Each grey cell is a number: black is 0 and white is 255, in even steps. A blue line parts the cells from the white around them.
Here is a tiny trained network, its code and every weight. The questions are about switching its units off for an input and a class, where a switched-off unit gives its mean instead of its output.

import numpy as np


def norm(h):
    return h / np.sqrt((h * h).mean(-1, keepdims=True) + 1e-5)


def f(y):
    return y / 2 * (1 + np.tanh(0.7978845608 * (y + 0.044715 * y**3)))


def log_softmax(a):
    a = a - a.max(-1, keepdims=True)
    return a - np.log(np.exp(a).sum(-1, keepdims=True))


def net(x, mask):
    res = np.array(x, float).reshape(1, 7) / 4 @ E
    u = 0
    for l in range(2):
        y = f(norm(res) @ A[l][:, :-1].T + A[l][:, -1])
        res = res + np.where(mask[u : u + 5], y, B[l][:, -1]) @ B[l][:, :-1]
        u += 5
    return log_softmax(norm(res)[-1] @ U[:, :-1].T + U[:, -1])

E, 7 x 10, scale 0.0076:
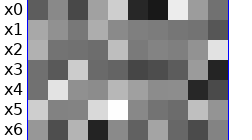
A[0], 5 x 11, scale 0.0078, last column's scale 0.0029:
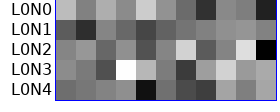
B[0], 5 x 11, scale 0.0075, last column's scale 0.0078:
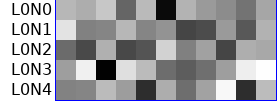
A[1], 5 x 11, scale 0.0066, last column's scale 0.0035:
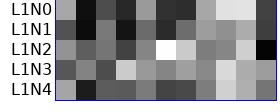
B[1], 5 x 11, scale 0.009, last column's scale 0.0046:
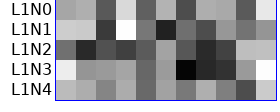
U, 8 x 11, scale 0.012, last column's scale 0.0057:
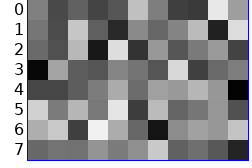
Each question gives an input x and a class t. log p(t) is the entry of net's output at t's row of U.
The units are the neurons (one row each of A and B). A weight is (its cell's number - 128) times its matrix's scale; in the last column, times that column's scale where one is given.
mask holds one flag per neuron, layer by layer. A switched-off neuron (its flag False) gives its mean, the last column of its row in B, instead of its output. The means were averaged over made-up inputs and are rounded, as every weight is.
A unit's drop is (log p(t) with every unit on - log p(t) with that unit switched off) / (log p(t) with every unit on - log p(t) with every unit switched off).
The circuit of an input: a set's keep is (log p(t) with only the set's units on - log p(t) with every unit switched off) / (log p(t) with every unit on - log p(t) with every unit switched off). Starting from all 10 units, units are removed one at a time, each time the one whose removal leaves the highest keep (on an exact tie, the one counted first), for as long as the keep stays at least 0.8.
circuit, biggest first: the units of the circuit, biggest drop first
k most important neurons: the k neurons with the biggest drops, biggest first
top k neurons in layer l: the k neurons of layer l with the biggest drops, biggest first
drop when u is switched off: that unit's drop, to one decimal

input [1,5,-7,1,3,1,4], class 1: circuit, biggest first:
L0N3
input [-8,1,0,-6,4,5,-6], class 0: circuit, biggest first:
L0N2, L1N2
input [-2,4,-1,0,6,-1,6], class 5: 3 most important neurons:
L0N2, L1N2, L0N4
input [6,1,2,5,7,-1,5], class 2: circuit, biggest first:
L1N0, L0N3
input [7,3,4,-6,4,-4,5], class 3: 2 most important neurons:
L0N3, L1N3
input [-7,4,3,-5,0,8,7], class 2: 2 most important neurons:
L0N0, L0N3
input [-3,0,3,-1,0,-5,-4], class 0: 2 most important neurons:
L0N2, L1N2
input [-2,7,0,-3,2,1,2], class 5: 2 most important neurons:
L0N0, L0N3
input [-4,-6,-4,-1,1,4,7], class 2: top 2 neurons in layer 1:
L1N3, L1N0
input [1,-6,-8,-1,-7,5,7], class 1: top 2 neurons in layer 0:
L0N3, L0N1
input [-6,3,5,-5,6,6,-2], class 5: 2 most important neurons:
L0N0, L1N0
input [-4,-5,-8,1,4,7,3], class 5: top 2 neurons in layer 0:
L0N0, L0N4
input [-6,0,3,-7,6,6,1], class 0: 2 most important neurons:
L1N2, L0N2
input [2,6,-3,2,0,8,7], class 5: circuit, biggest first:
L0N0
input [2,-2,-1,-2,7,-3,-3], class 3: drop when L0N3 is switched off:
0.6
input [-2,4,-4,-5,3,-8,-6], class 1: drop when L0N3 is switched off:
0.8
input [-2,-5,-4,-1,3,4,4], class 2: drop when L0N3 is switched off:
0.2
